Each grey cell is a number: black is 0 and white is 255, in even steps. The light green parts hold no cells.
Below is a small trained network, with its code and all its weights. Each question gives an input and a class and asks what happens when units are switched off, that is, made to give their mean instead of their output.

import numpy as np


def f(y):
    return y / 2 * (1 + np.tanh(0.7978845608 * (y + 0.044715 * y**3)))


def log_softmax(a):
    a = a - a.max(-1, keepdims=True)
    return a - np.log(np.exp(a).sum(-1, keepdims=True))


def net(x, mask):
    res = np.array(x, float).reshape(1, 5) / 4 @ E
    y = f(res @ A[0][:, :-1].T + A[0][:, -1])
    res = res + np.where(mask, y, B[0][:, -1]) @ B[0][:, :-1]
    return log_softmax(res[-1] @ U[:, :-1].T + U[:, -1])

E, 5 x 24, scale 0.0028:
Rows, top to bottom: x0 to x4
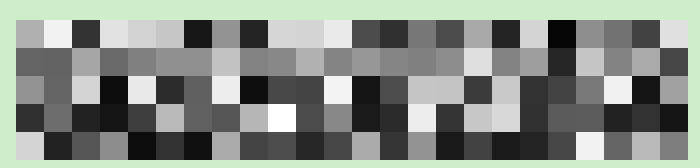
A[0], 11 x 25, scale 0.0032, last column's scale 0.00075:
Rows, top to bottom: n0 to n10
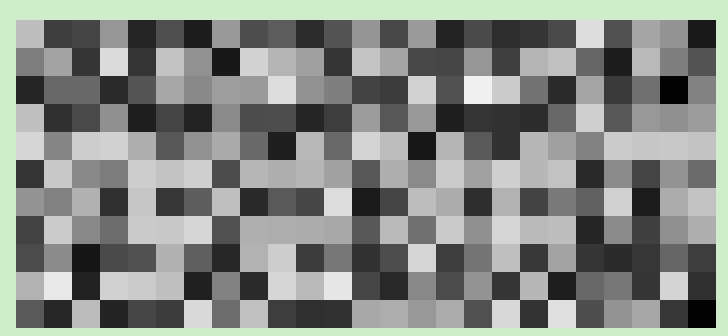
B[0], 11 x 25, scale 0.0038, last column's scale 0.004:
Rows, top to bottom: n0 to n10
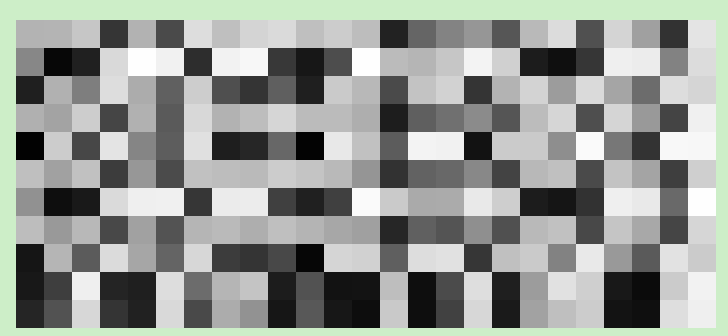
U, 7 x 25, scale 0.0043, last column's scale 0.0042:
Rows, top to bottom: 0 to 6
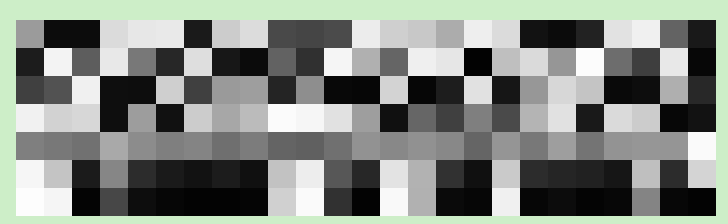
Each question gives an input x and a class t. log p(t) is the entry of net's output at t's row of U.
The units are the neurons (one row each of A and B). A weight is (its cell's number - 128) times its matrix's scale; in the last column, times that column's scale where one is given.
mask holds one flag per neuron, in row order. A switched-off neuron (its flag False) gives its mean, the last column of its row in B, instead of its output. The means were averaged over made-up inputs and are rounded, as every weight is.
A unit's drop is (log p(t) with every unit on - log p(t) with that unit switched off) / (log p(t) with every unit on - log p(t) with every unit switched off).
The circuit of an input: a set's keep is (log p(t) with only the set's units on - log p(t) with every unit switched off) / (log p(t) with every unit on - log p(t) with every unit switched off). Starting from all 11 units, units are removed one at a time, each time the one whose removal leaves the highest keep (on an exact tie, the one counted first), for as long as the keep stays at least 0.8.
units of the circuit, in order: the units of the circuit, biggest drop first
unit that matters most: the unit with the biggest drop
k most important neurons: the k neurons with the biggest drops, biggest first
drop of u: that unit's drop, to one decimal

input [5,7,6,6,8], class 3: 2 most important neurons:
[n0, n3]
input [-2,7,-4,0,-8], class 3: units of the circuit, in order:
[n5]
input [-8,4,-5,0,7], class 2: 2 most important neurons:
[n10, n6]
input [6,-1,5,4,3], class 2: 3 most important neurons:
[n9, n1, n4]
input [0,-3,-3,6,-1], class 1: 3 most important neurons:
[n8, n6, n2]
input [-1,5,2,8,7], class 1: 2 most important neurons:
[n2, n8]
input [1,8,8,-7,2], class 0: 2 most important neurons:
[n6, n2]
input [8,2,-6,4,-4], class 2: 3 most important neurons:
[n9, n6, n4]
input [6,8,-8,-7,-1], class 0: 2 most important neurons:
[n1, n2]
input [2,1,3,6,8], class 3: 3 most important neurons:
[n0, n3, n4]
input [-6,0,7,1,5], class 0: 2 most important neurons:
[n6, n9]
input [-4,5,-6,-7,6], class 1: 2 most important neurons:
[n4, n6]
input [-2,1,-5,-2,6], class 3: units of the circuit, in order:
[n3, n0]
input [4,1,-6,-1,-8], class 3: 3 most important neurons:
[n5, n7, n6]
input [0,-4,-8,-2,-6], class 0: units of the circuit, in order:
[n1]
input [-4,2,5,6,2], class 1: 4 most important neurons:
[n2, n8, n1, n9]
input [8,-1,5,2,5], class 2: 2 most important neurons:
[n9, n1]
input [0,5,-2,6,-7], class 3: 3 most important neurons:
[n5, n7, n4]
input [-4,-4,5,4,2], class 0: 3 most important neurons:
[n6, n4, n9]
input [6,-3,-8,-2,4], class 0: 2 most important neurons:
[n1, n10]
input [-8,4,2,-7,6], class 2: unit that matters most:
n10
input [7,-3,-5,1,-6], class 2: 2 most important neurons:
[n9, n6]
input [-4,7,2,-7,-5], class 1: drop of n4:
1.2
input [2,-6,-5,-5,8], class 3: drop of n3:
0.5
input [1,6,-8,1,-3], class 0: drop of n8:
0.0
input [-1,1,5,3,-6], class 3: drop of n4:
0.4
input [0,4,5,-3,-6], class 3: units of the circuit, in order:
[n7]
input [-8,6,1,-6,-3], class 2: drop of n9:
-0.1
